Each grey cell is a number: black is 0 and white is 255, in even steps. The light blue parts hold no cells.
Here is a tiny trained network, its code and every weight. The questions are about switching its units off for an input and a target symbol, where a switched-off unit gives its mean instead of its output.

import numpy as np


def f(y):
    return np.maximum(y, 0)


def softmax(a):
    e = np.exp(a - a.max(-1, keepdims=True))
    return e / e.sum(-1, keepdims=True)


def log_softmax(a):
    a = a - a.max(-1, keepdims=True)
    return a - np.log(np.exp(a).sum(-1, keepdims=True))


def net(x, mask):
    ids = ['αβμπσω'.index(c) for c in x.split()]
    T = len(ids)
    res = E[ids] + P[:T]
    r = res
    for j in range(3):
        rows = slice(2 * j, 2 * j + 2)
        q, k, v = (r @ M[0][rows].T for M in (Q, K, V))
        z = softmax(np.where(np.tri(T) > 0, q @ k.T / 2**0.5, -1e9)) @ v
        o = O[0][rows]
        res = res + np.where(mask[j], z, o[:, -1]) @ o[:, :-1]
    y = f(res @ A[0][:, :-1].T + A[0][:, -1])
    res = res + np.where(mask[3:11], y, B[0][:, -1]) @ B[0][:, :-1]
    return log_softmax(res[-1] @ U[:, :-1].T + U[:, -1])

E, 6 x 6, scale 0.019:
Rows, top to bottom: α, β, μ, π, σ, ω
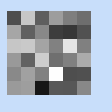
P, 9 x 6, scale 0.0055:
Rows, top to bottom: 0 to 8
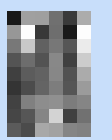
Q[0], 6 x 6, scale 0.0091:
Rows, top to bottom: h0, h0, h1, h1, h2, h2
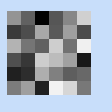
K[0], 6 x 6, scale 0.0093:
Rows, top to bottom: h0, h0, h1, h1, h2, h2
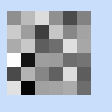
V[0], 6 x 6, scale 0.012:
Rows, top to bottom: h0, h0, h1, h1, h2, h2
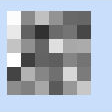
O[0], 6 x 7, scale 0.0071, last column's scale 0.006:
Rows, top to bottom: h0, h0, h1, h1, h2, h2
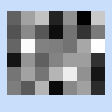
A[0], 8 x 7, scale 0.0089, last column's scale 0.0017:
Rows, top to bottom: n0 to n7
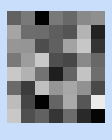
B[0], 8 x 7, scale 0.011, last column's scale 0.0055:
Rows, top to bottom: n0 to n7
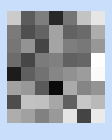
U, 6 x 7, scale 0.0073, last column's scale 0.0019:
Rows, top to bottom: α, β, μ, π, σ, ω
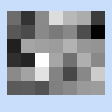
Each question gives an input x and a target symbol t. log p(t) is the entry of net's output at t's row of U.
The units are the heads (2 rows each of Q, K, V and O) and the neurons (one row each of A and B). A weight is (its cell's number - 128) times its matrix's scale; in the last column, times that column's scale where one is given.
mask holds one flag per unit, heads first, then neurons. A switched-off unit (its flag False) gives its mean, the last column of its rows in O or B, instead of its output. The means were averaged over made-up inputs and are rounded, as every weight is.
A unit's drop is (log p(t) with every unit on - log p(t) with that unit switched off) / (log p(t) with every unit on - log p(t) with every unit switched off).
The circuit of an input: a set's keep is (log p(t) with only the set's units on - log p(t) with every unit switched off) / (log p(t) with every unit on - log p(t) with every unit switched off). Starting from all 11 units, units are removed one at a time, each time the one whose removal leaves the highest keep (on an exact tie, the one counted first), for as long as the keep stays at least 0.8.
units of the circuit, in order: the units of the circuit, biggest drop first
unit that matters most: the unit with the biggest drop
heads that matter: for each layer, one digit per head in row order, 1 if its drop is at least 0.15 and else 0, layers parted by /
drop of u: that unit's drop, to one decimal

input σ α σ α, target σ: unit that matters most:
h1
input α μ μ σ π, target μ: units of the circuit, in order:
[h2 h1]
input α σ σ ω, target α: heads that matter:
110
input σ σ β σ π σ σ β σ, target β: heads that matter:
111
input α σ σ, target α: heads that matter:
100
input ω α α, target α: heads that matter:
110
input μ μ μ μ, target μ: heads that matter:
011
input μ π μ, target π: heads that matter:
101
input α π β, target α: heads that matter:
010
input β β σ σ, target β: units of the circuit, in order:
[h0 h1]
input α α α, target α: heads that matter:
100
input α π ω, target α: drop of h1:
0.7
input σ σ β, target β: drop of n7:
0.3
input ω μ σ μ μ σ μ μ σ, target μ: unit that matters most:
h2
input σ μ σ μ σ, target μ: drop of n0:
0.2
